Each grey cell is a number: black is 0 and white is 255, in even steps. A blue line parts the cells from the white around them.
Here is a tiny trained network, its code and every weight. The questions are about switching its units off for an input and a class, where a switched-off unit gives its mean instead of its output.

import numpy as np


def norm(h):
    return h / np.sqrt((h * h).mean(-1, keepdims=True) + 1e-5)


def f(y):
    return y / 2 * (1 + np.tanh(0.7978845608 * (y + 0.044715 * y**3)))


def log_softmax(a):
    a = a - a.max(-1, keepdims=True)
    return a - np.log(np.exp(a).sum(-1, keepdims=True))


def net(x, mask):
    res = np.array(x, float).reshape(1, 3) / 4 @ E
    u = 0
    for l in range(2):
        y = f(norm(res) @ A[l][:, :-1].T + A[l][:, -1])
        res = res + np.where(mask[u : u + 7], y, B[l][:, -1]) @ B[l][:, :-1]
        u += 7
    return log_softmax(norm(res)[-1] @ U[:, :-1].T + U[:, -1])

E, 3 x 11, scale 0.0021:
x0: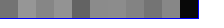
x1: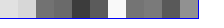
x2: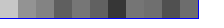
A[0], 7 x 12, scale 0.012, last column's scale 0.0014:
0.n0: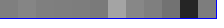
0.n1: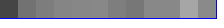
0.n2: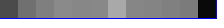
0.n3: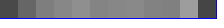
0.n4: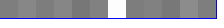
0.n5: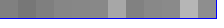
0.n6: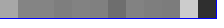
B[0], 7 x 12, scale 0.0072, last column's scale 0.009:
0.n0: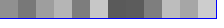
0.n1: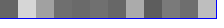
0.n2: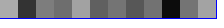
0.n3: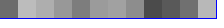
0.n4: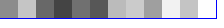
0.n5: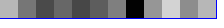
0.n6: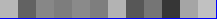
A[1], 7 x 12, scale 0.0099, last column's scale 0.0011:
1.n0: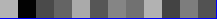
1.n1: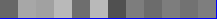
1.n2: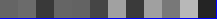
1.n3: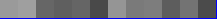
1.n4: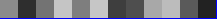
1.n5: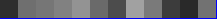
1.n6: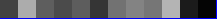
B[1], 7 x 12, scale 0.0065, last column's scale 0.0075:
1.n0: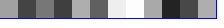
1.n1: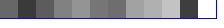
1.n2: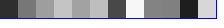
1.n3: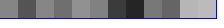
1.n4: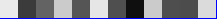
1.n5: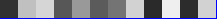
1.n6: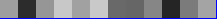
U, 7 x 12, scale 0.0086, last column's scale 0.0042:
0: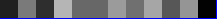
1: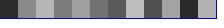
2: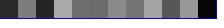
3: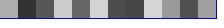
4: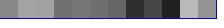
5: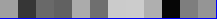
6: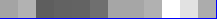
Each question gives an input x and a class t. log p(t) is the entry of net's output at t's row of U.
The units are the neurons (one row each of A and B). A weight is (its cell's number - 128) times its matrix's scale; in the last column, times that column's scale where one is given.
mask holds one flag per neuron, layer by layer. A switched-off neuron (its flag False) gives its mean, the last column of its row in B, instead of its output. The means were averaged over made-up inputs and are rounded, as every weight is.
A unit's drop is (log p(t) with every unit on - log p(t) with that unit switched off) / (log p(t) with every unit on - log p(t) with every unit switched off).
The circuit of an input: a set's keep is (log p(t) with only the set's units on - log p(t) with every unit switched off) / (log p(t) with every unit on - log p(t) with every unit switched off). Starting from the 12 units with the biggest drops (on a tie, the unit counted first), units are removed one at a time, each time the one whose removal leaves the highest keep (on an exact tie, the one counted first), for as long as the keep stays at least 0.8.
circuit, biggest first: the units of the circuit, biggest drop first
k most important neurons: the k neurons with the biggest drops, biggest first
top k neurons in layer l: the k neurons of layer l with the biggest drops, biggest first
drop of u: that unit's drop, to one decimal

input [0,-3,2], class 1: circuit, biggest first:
[0.n4; 0.n5; 0.n0; 1.n5]
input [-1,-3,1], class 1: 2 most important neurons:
[0.n4; 0.n5]
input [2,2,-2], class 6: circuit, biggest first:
[0.n4]
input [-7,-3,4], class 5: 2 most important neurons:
[0.n6; 0.n4]
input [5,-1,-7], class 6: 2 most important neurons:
[0.n0; 0.n4]
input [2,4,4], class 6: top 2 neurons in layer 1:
[1.n4; 1.n2]
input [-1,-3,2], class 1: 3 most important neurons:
[0.n5; 0.n4; 0.n0]
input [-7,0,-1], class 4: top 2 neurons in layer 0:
[0.n1; 0.n6]
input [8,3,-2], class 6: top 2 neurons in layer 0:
[0.n4; 0.n5]
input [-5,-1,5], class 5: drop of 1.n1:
0.0
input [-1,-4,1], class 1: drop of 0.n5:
0.1
